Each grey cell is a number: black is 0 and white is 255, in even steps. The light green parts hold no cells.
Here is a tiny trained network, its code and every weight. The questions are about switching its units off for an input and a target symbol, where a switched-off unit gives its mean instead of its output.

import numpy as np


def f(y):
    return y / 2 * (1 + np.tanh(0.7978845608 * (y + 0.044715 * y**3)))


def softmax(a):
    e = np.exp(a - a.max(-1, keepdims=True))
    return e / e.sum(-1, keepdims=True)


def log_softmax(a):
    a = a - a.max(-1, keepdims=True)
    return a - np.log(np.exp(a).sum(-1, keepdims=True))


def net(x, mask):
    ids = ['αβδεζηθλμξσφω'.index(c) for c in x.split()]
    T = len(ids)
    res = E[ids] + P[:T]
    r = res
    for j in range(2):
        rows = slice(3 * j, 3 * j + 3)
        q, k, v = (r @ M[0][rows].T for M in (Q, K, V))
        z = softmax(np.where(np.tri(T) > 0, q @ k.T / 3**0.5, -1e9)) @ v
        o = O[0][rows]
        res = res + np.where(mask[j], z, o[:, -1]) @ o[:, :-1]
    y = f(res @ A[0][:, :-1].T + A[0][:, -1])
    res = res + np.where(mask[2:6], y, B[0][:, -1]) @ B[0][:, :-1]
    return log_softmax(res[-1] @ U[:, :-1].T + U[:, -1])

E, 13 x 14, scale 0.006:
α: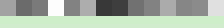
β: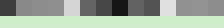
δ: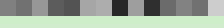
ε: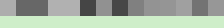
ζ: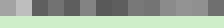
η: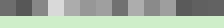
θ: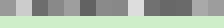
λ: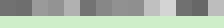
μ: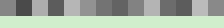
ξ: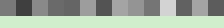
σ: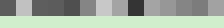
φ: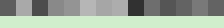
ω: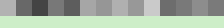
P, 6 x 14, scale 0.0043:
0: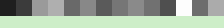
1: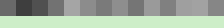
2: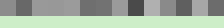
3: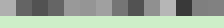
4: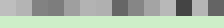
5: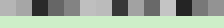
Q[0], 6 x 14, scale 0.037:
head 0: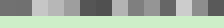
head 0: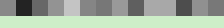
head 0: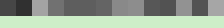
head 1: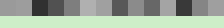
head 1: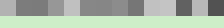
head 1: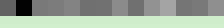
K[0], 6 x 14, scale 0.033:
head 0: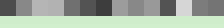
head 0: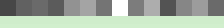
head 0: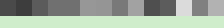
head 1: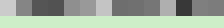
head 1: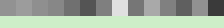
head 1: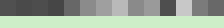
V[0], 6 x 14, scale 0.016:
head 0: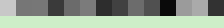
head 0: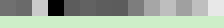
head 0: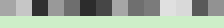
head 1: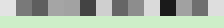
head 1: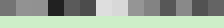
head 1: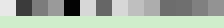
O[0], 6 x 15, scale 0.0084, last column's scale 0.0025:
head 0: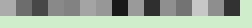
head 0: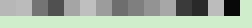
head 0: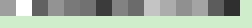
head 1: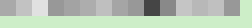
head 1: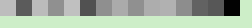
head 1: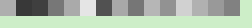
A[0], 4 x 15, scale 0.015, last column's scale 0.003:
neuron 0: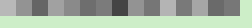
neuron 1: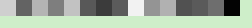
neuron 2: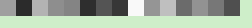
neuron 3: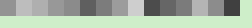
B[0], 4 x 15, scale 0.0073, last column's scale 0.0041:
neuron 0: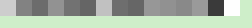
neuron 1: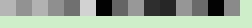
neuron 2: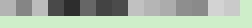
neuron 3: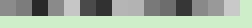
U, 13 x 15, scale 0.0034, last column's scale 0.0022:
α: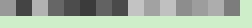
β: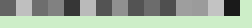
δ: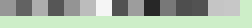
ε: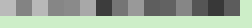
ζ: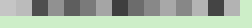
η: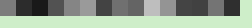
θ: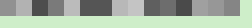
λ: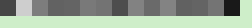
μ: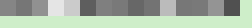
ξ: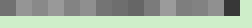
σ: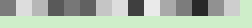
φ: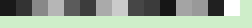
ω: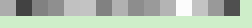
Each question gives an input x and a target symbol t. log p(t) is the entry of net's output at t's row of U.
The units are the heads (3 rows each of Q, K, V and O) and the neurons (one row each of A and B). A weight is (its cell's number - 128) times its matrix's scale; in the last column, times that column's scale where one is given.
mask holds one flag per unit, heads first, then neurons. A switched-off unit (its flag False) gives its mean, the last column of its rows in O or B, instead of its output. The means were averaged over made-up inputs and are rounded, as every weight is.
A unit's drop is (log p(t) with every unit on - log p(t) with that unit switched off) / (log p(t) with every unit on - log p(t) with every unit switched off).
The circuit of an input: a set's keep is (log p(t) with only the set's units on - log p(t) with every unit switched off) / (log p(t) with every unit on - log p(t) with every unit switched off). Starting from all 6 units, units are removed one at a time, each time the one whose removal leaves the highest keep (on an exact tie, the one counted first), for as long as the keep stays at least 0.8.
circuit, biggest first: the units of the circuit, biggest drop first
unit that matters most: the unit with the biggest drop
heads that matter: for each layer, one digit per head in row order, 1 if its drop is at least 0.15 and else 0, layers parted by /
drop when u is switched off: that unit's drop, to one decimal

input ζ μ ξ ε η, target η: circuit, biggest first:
head 1
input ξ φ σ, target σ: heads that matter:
11
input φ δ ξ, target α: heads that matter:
11
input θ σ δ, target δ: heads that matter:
10
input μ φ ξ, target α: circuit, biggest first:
neuron 2; head 0; head 1
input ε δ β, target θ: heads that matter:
01
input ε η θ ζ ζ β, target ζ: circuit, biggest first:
head 0; neuron 0
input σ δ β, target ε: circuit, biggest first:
neuron 1; head 1; head 0
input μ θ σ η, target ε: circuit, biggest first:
neuron 1; head 1
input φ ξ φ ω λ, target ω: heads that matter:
01
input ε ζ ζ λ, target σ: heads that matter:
10
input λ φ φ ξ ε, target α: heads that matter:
11
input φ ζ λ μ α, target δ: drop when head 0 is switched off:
0.9
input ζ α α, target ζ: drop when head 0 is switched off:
1.1
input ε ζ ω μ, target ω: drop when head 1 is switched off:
1.0
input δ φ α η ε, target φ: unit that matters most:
head 0
